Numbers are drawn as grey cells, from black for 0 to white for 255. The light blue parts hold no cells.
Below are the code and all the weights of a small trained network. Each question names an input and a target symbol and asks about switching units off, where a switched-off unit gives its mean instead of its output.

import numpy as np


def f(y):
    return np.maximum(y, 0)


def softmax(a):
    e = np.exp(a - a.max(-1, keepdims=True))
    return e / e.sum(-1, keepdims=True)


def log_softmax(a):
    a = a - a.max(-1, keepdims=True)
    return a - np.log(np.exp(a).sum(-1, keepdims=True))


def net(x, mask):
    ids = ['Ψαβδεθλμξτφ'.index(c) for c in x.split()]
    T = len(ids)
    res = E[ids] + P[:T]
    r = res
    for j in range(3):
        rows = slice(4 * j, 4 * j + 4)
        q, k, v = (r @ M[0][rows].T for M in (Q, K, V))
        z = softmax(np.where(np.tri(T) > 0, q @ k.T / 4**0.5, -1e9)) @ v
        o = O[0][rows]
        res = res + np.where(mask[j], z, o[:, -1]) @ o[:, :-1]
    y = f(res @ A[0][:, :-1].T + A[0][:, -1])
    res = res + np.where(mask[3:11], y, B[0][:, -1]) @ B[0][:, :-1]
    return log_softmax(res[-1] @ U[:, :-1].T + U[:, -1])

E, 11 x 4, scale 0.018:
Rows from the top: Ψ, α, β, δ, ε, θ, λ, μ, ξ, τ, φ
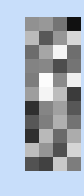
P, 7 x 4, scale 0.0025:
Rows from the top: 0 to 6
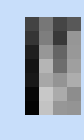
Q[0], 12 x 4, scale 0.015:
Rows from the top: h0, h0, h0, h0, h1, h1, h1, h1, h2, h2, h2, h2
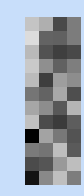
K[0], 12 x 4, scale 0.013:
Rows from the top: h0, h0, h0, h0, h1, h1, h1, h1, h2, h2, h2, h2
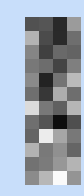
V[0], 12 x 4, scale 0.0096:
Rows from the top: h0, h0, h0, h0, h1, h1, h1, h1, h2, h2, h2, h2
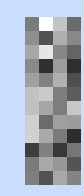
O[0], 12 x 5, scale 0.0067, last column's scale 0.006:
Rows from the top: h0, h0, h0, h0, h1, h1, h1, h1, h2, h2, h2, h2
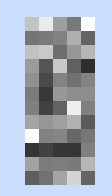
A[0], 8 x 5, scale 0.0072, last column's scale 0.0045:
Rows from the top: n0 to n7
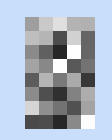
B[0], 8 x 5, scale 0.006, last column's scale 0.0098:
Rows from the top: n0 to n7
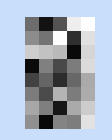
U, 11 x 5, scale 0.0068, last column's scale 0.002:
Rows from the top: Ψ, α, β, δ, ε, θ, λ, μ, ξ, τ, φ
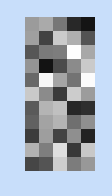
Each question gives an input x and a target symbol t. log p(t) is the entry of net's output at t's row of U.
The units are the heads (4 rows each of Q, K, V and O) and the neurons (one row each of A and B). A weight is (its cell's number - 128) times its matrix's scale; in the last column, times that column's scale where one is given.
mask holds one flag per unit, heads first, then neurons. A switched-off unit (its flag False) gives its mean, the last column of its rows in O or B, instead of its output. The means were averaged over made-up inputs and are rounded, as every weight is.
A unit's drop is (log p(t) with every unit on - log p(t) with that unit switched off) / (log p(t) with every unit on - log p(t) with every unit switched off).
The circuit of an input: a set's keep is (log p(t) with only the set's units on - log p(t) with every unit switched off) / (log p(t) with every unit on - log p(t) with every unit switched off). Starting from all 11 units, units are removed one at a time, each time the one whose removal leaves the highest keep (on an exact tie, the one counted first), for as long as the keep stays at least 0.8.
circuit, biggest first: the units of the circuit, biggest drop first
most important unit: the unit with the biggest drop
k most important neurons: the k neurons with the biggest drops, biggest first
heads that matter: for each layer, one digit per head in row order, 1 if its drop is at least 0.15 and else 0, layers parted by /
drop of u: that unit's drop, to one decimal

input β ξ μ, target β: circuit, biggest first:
n0, h2, n2, h0
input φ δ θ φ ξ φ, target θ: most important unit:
n0
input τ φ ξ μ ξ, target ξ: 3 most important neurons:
n1, n4, n2
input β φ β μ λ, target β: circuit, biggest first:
h2, n2, n1
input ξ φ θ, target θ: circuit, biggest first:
h2, n6, n0
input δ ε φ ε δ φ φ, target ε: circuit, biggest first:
h0, h1
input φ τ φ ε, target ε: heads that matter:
100
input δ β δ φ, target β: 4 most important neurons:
n0, n2, n1, n3
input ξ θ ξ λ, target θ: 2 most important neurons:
n6, n0
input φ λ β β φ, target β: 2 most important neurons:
n0, n2
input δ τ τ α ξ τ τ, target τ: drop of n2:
0.7
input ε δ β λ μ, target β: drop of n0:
0.6
